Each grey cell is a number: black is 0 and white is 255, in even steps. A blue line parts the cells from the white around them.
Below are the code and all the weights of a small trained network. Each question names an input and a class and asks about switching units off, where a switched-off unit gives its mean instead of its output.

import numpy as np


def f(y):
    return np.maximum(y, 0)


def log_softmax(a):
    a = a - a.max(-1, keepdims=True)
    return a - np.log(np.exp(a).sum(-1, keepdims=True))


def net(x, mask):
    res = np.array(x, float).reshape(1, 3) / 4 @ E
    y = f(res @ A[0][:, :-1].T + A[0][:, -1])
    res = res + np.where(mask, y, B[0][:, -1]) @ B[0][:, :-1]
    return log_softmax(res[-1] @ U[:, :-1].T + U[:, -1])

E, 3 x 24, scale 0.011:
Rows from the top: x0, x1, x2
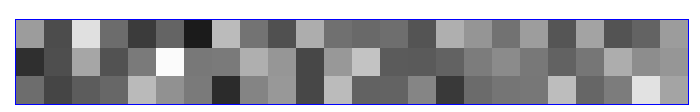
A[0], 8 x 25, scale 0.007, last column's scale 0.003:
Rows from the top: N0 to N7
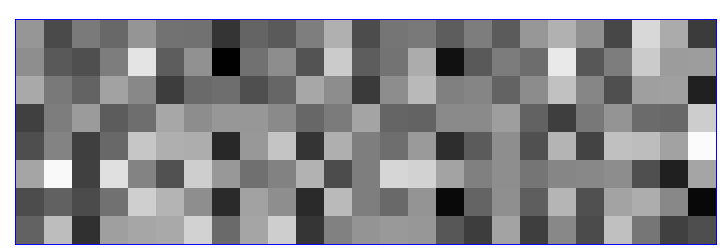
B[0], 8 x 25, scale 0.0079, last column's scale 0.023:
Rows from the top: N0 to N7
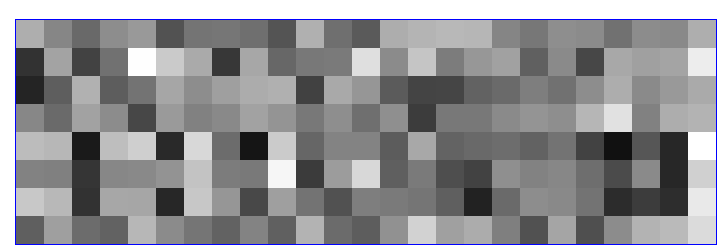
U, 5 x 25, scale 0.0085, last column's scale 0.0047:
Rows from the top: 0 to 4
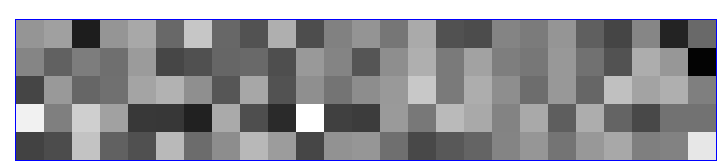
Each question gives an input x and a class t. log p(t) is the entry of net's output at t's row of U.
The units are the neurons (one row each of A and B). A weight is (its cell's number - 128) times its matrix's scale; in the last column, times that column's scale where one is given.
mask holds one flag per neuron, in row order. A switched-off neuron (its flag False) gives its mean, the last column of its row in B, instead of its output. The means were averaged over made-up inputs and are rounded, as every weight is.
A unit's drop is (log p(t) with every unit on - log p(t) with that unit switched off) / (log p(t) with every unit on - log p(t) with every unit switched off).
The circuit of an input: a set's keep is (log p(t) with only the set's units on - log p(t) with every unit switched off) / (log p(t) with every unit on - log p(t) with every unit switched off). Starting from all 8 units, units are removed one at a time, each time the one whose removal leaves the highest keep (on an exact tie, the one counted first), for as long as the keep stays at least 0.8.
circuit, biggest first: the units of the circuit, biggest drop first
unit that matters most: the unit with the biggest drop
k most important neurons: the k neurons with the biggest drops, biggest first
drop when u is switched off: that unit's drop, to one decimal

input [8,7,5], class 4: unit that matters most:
N4
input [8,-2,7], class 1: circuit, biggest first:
(N0, N4)
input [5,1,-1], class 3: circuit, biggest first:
(N1, N4)
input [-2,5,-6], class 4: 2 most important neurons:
(N4, N1)
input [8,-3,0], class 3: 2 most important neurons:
(N1, N5)
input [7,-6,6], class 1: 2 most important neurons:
(N0, N4)
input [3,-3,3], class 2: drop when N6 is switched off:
0.3
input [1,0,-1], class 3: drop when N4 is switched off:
0.3
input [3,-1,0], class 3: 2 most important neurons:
(N1, N4)
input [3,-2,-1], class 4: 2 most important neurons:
(N4, N6)
